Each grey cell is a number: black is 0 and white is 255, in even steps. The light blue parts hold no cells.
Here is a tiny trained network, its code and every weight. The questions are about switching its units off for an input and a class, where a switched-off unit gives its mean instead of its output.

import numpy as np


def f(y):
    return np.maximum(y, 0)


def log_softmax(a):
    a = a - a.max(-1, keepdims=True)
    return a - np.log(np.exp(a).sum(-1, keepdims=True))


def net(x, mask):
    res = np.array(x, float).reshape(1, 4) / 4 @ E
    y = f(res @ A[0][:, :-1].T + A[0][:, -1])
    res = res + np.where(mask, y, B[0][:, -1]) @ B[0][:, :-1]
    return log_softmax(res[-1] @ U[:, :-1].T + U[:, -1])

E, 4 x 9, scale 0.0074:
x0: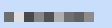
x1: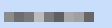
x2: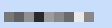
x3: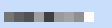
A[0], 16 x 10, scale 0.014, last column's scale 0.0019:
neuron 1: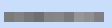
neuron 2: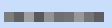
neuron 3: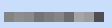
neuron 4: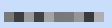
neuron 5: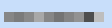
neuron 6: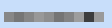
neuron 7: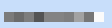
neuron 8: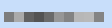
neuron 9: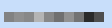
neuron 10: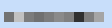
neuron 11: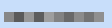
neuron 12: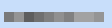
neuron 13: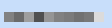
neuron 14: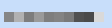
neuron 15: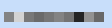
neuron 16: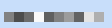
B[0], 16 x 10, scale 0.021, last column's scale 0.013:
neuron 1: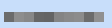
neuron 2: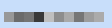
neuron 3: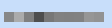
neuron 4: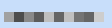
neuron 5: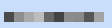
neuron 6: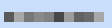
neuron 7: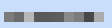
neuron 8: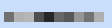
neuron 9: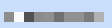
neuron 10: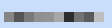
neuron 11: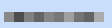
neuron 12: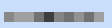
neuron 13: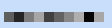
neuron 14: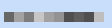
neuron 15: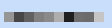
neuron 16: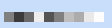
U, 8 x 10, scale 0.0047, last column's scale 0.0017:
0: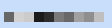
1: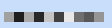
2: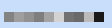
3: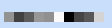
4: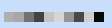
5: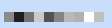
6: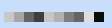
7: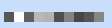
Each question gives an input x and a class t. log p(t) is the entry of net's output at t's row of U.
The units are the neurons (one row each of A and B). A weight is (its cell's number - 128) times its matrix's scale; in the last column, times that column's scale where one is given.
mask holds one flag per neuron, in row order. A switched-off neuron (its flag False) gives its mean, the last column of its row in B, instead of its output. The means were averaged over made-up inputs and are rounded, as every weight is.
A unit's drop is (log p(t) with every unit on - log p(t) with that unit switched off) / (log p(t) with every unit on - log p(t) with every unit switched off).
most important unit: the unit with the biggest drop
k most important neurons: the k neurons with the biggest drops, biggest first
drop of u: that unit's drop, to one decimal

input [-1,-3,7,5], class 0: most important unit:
neuron 8
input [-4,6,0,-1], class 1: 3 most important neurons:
(neuron 14; neuron 16; neuron 4)
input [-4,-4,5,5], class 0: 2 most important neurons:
(neuron 8; neuron 12)
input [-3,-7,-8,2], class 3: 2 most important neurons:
(neuron 15; neuron 10)
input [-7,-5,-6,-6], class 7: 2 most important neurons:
(neuron 9; neuron 14)
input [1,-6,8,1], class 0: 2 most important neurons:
(neuron 8; neuron 12)
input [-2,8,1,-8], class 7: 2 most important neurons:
(neuron 9; neuron 6)
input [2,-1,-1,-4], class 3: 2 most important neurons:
(neuron 10; neuron 15)
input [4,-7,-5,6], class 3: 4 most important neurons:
(neuron 15; neuron 10; neuron 4; neuron 5)
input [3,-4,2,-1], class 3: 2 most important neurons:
(neuron 16; neuron 9)
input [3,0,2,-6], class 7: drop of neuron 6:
0.2
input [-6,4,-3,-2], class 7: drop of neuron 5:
0.2
